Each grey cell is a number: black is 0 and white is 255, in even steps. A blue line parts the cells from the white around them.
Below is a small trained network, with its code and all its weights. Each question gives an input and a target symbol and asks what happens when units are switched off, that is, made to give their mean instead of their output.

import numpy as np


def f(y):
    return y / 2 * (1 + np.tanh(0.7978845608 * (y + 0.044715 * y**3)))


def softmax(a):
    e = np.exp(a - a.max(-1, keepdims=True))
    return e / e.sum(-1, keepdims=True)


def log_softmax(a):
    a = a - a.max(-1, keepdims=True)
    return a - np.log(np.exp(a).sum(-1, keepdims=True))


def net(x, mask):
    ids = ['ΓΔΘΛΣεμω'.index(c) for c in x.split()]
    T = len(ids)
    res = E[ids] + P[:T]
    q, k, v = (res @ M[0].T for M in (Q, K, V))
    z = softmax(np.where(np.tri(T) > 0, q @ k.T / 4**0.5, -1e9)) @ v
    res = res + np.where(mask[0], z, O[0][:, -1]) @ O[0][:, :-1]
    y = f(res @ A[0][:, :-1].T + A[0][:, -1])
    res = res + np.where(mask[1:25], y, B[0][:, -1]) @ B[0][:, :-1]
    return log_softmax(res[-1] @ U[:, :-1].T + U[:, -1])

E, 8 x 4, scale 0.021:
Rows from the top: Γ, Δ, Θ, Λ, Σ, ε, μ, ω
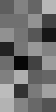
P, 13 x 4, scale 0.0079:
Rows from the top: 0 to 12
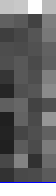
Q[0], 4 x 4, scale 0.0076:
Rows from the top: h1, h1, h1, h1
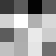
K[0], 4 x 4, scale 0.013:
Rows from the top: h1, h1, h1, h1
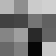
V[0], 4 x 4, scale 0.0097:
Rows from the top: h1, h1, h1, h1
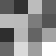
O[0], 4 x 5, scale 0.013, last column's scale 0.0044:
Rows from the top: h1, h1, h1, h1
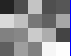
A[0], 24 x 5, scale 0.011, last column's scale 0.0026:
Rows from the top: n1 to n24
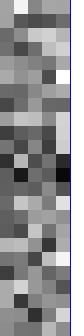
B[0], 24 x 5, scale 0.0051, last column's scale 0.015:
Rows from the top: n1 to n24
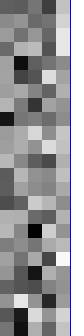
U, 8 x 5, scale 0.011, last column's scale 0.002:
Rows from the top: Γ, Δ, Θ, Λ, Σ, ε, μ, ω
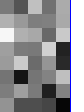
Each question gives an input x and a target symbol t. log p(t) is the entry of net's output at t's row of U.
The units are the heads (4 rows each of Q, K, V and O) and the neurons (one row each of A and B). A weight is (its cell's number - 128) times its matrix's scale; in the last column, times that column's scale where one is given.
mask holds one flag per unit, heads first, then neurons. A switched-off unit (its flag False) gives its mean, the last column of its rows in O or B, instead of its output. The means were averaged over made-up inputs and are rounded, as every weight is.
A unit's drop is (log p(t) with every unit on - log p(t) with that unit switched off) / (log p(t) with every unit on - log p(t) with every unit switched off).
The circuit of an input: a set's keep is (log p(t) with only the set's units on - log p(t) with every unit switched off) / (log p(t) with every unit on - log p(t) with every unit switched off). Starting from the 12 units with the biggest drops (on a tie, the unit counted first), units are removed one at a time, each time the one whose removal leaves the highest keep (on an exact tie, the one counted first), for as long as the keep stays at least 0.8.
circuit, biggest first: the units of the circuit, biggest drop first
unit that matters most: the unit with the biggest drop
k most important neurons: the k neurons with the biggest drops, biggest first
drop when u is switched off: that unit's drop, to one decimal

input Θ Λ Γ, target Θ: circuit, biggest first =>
[h1; n11]
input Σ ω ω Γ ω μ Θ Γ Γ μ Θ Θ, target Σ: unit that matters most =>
n11
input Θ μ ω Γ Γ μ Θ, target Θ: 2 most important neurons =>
[n10; n11]
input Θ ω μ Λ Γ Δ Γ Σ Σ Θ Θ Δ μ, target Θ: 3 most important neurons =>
[n11; n22; n10]
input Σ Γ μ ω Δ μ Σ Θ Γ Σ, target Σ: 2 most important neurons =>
[n11; n13]
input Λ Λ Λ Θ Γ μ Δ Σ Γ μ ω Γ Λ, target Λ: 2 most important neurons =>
[n17; n20]
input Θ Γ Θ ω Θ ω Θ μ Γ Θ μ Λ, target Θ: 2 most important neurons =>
[n10; n11]
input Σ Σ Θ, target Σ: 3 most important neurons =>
[n11; n13; n10]
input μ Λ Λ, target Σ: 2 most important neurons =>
[n24; n10]
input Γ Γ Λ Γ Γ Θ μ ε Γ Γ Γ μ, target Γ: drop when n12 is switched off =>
0.2
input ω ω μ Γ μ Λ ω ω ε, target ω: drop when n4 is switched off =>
0.1
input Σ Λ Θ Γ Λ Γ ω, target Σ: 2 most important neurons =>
[n23; n24]
